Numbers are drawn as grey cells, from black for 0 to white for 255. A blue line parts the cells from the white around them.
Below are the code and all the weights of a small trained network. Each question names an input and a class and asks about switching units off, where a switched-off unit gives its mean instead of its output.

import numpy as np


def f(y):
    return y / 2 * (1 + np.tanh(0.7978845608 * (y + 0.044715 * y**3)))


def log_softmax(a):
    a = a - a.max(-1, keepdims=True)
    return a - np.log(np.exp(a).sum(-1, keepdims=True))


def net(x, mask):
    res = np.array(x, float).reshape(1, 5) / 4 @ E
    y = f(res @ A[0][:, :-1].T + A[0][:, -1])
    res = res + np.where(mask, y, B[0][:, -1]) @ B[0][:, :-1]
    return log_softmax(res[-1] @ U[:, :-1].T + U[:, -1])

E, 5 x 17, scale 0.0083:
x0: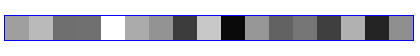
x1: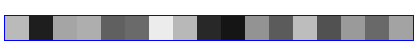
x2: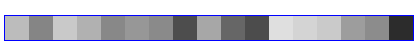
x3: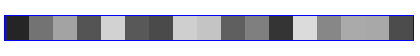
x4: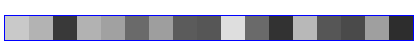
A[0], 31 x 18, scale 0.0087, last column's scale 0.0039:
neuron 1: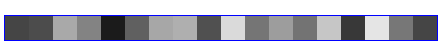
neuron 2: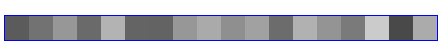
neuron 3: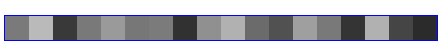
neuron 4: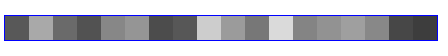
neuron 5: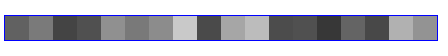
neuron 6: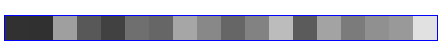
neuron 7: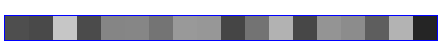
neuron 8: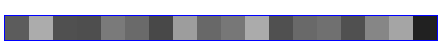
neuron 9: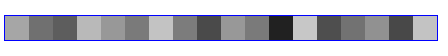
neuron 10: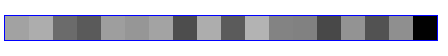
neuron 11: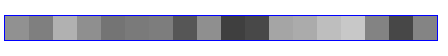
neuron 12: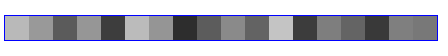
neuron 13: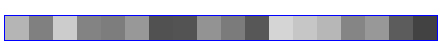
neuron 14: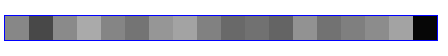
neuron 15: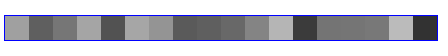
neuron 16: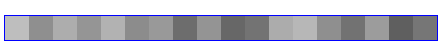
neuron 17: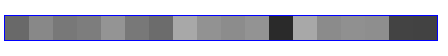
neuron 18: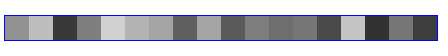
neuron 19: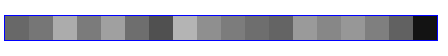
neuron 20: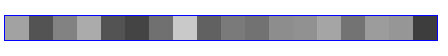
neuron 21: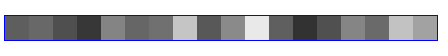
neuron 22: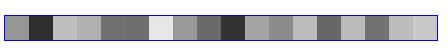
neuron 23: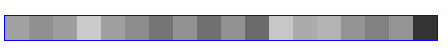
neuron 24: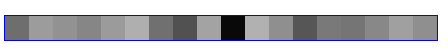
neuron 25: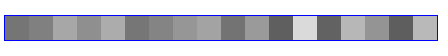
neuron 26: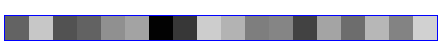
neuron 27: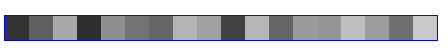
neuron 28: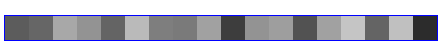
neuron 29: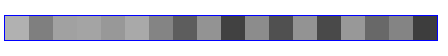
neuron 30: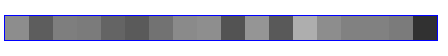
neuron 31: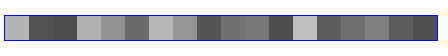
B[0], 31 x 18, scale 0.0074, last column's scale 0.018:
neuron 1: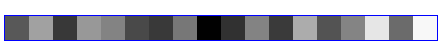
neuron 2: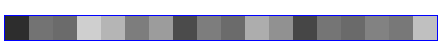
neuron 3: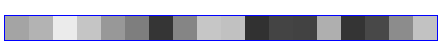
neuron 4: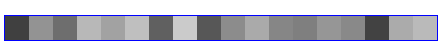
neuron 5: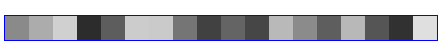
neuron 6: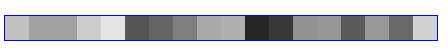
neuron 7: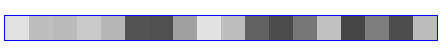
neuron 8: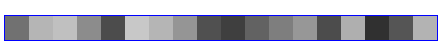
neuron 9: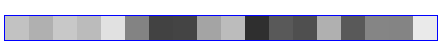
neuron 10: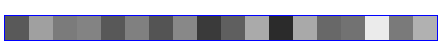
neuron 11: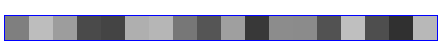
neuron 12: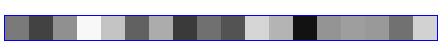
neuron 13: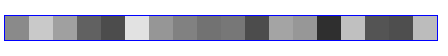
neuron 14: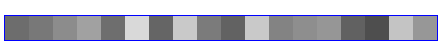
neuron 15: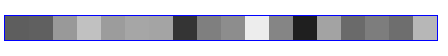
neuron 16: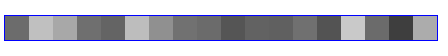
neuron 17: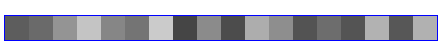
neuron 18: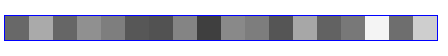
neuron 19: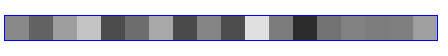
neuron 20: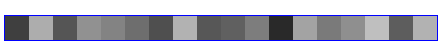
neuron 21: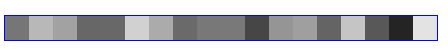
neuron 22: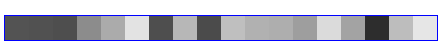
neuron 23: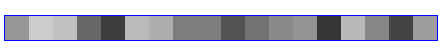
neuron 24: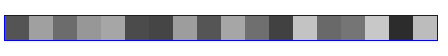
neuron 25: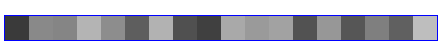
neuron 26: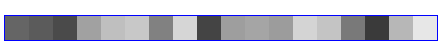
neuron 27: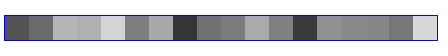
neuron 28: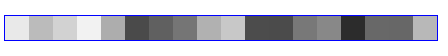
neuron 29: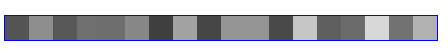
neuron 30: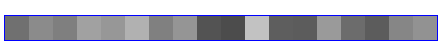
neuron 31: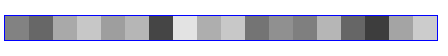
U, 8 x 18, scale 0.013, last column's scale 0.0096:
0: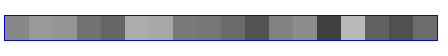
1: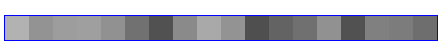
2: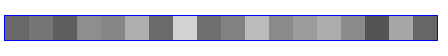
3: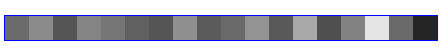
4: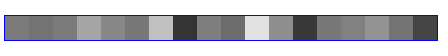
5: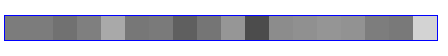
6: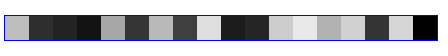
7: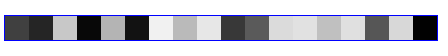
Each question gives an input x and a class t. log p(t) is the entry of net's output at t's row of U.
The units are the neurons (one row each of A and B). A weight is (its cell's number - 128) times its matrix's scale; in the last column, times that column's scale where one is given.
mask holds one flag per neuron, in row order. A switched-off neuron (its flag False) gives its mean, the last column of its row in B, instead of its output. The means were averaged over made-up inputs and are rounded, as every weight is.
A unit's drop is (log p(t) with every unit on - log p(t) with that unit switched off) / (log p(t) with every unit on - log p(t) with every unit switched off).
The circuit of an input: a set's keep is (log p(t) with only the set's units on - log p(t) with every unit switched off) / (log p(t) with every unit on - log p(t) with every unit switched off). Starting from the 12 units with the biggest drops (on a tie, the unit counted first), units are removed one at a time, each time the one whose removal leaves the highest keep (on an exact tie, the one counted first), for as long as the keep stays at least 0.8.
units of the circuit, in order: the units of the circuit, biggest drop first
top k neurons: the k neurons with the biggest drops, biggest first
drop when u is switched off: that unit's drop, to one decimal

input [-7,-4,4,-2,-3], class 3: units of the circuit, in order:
(neuron 1)
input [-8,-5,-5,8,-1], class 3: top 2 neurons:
(neuron 1; neuron 12)
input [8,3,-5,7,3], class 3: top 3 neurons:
(neuron 18; neuron 29; neuron 10)
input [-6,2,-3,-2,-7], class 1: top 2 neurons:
(neuron 6; neuron 7)
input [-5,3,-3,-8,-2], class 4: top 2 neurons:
(neuron 15; neuron 12)
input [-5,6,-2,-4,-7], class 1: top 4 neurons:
(neuron 6; neuron 28; neuron 7; neuron 26)
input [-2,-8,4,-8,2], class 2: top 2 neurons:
(neuron 26; neuron 4)
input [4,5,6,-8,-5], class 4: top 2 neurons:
(neuron 12; neuron 15)
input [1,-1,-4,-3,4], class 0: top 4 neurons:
(neuron 5; neuron 6; neuron 7; neuron 28)
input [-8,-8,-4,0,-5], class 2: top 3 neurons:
(neuron 26; neuron 4; neuron 18)
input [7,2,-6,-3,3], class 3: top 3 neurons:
(neuron 18; neuron 10; neuron 29)
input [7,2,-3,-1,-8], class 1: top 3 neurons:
(neuron 28; neuron 7; neuron 1)
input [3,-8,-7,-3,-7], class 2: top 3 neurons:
(neuron 26; neuron 4; neuron 9)
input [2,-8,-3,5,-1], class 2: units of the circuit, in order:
(neuron 26)
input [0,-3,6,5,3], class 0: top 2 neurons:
(neuron 13; neuron 11)
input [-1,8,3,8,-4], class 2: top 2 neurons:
(neuron 22; neuron 14)
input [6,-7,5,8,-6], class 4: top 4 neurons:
(neuron 27; neuron 19; neuron 2; neuron 22)
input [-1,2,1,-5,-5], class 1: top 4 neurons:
(neuron 28; neuron 6; neuron 7; neuron 27)
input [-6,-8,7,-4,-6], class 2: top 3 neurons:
(neuron 26; neuron 4; neuron 5)
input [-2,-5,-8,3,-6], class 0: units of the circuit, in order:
(neuron 21)
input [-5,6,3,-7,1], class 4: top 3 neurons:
(neuron 12; neuron 15; neuron 26)
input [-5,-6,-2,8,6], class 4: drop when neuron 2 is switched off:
0.3
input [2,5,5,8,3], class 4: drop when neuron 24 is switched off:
0.0
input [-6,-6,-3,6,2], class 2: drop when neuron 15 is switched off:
0.1
